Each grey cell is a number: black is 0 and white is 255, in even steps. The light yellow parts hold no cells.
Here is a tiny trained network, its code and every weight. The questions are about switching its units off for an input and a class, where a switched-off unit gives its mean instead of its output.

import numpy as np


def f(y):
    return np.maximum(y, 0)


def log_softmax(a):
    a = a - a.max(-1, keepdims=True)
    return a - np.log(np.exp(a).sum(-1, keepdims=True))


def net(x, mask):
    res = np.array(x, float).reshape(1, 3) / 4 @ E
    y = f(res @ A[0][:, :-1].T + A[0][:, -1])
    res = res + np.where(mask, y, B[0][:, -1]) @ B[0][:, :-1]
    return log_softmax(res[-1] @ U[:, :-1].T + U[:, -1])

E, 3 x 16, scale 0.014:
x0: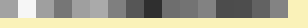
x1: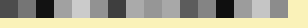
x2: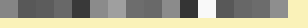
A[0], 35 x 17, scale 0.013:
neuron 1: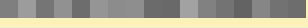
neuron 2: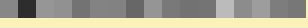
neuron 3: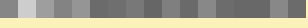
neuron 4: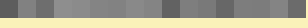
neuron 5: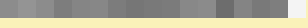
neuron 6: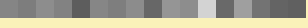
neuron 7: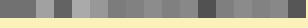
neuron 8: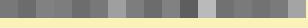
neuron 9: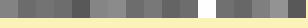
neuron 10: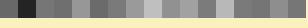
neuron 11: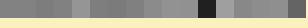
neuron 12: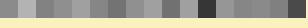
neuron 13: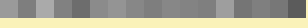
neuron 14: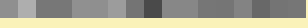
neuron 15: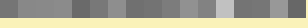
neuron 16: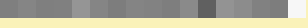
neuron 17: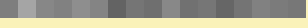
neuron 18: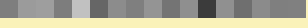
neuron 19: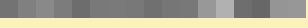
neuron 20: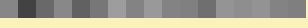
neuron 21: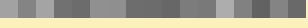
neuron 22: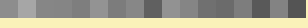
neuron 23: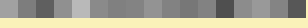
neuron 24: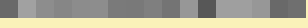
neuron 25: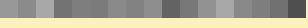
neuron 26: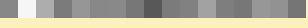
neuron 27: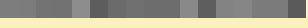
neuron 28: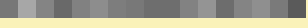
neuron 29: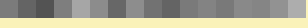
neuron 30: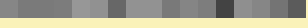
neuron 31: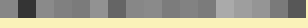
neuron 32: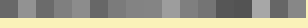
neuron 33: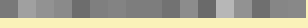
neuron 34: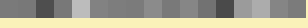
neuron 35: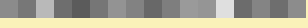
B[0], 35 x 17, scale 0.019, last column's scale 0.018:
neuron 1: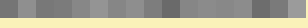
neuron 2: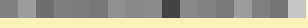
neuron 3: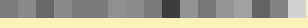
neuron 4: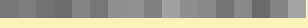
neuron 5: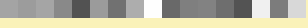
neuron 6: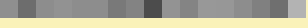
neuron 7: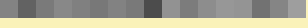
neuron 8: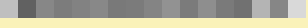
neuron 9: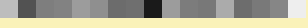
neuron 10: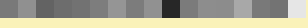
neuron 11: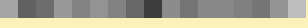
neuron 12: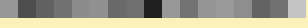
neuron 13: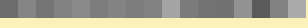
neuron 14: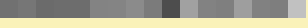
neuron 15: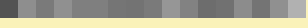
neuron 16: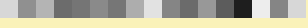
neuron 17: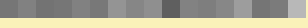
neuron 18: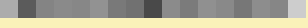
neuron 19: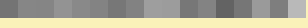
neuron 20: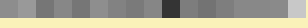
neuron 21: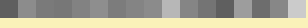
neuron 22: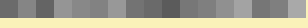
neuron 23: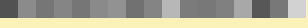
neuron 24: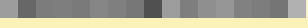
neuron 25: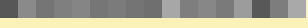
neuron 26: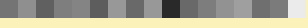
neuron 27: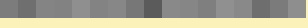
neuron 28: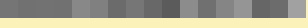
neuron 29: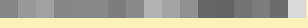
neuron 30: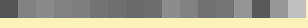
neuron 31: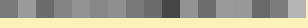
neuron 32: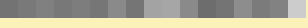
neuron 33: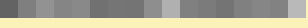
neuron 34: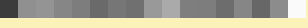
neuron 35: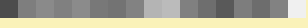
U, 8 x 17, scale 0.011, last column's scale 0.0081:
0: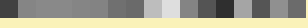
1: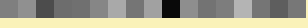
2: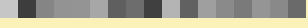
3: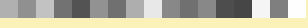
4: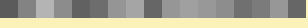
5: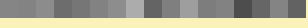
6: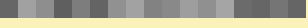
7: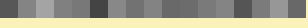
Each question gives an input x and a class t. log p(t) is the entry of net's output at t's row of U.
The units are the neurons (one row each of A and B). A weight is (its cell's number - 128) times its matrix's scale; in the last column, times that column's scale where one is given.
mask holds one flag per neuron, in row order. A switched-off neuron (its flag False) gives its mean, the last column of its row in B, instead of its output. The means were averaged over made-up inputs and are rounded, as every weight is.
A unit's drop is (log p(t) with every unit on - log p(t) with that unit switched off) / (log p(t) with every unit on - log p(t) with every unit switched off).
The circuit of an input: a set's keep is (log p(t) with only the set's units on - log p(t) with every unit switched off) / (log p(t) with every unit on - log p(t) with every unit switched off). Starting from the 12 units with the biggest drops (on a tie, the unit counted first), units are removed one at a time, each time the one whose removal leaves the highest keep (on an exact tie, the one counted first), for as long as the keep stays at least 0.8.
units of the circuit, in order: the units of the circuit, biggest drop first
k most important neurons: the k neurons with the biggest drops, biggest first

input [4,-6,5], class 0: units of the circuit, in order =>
[neuron 35]
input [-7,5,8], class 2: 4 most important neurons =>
[neuron 9; neuron 8; neuron 26; neuron 6]
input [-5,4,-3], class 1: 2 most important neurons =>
[neuron 10; neuron 35]
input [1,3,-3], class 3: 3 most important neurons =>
[neuron 16; neuron 9; neuron 35]
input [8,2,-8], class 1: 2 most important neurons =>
[neuron 26; neuron 3]
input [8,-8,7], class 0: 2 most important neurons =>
[neuron 35; neuron 21]
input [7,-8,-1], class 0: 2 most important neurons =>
[neuron 35; neuron 21]
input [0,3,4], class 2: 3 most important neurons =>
[neuron 16; neuron 9; neuron 35]
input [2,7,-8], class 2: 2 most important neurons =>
[neuron 12; neuron 18]
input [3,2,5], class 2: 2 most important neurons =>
[neuron 9; neuron 16]
